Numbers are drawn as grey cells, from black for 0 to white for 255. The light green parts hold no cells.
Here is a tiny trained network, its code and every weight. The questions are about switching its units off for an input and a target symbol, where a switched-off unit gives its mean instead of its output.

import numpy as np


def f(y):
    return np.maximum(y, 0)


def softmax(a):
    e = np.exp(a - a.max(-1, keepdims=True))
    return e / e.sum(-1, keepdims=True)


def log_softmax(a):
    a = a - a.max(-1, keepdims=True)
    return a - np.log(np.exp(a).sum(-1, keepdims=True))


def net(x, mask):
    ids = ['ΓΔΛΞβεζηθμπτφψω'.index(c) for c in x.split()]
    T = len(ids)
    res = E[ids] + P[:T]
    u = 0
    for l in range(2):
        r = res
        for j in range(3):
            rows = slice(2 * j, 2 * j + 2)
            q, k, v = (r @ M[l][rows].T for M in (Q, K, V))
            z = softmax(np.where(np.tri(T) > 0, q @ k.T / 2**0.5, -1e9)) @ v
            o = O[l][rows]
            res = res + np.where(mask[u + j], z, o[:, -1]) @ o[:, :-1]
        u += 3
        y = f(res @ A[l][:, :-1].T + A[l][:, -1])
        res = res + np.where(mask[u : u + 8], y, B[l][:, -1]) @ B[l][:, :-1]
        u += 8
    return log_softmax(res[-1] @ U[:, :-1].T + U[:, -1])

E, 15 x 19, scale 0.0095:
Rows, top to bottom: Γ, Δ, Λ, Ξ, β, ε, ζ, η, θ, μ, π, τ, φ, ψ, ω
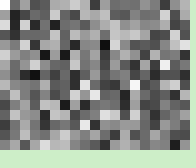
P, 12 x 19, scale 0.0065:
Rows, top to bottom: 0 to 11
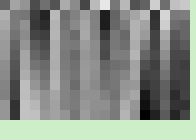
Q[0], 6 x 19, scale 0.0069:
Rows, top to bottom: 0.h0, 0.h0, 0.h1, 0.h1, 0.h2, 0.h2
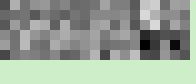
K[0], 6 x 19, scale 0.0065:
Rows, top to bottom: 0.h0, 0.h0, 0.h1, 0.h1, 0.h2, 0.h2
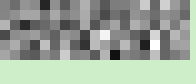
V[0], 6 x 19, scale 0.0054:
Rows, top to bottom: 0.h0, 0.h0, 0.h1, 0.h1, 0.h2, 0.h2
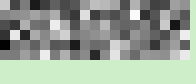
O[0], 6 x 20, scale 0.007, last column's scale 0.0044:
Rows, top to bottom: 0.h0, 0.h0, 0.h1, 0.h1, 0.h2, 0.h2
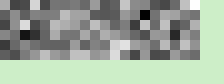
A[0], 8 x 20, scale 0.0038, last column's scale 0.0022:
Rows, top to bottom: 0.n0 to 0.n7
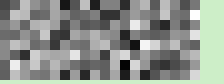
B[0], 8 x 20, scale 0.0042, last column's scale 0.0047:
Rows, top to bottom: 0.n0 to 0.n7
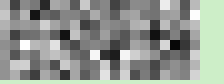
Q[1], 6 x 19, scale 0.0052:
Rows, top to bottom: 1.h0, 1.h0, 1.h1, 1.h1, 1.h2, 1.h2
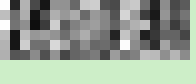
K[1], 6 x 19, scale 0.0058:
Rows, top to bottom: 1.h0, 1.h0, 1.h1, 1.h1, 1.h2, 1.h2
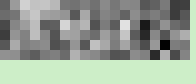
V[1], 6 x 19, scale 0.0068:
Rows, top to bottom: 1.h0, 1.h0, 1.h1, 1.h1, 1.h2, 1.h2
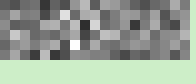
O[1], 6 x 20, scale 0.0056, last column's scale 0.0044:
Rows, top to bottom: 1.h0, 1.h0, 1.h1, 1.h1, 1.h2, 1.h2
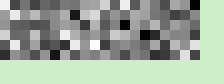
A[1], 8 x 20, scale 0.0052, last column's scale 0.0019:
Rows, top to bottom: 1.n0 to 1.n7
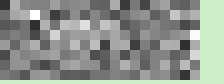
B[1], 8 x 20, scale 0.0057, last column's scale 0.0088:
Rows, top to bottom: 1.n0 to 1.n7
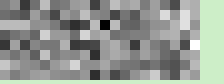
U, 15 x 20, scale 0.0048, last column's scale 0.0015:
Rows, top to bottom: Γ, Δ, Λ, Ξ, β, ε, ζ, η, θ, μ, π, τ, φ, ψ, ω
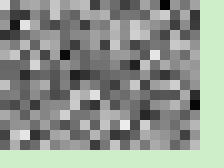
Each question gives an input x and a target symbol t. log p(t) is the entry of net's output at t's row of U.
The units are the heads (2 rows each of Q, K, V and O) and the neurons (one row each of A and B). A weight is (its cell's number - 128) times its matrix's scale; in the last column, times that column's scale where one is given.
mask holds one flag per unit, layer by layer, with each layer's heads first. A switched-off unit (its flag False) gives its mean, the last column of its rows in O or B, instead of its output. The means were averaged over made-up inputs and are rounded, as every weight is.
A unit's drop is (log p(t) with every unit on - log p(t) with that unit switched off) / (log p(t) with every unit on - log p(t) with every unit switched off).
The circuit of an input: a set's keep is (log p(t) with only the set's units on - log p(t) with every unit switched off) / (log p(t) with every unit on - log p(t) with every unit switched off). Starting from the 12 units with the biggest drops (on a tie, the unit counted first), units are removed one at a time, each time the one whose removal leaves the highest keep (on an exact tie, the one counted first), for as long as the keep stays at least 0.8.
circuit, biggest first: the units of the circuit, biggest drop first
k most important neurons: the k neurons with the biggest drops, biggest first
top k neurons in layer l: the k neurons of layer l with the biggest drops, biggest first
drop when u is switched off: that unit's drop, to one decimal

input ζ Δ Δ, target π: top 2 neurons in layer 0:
0.n4; 0.n3
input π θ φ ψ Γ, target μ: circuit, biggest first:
1.h2; 1.n4; 0.n7
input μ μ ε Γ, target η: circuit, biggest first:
0.h1; 1.h2; 0.h2
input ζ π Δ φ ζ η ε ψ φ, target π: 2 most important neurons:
0.n4; 0.n1
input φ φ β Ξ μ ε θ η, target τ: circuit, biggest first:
1.h1; 0.h2; 0.h0; 1.n6
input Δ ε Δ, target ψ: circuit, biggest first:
0.h1; 1.h1; 0.h2
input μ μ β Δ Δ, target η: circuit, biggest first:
1.h2; 0.h1; 0.h2
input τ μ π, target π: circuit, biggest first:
1.h0; 0.n7
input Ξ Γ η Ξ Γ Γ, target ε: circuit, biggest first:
1.h2; 0.n5; 0.h2
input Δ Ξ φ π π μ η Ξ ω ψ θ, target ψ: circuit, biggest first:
0.h1; 1.h1
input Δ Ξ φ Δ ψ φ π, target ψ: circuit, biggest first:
0.h1
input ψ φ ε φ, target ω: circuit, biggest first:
0.n4; 1.h0; 0.h0; 1.n0
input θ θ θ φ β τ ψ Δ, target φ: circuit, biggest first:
1.h1; 0.h0; 0.h1
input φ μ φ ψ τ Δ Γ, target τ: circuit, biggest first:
1.h1; 0.h2; 0.h0; 0.n5
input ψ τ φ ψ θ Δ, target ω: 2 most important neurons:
0.n4; 1.n0
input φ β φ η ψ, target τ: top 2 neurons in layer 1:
1.n6; 1.n4
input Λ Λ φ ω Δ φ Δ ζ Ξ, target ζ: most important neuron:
1.n1
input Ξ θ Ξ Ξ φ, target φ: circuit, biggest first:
1.h1; 1.h0
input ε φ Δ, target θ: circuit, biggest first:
0.h1; 0.h2
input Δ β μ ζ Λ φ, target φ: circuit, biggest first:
1.h1
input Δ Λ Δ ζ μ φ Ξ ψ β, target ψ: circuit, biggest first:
0.h1; 1.h1; 0.h2
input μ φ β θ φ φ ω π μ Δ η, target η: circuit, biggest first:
1.h2; 0.h1; 0.h2
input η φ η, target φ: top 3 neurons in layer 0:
0.n0; 0.n5; 0.n7
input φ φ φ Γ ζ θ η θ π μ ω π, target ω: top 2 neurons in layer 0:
0.n5; 0.n7
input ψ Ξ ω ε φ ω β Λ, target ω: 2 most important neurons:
1.n0; 0.n4
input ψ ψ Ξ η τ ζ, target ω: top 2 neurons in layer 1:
1.n0; 1.n5
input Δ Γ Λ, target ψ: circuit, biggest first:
0.h1; 0.h2
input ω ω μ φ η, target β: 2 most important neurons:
1.n2; 1.n4
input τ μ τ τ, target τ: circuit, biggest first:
1.h1
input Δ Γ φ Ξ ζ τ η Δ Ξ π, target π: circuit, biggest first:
1.h0; 0.n7; 0.n3
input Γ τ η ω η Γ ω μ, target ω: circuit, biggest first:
1.h0; 0.n5; 1.n0
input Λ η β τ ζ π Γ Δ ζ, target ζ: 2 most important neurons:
1.n1; 1.n4
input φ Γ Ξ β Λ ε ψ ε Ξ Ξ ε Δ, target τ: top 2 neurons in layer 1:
1.n4; 1.n6
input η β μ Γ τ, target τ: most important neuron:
0.n6
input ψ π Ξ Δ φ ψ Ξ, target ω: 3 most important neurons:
0.n4; 1.n0; 1.n5
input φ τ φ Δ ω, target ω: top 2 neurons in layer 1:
1.n0; 1.n5
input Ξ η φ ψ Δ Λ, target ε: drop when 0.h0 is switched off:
0.2
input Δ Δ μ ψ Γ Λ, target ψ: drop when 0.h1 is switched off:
0.5
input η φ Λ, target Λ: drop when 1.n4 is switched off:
0.1
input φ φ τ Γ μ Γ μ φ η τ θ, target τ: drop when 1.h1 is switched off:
0.7
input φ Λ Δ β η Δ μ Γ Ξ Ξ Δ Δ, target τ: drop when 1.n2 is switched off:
0.0
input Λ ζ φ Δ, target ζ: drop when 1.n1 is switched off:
0.2
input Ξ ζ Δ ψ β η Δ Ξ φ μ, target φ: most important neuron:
0.n7
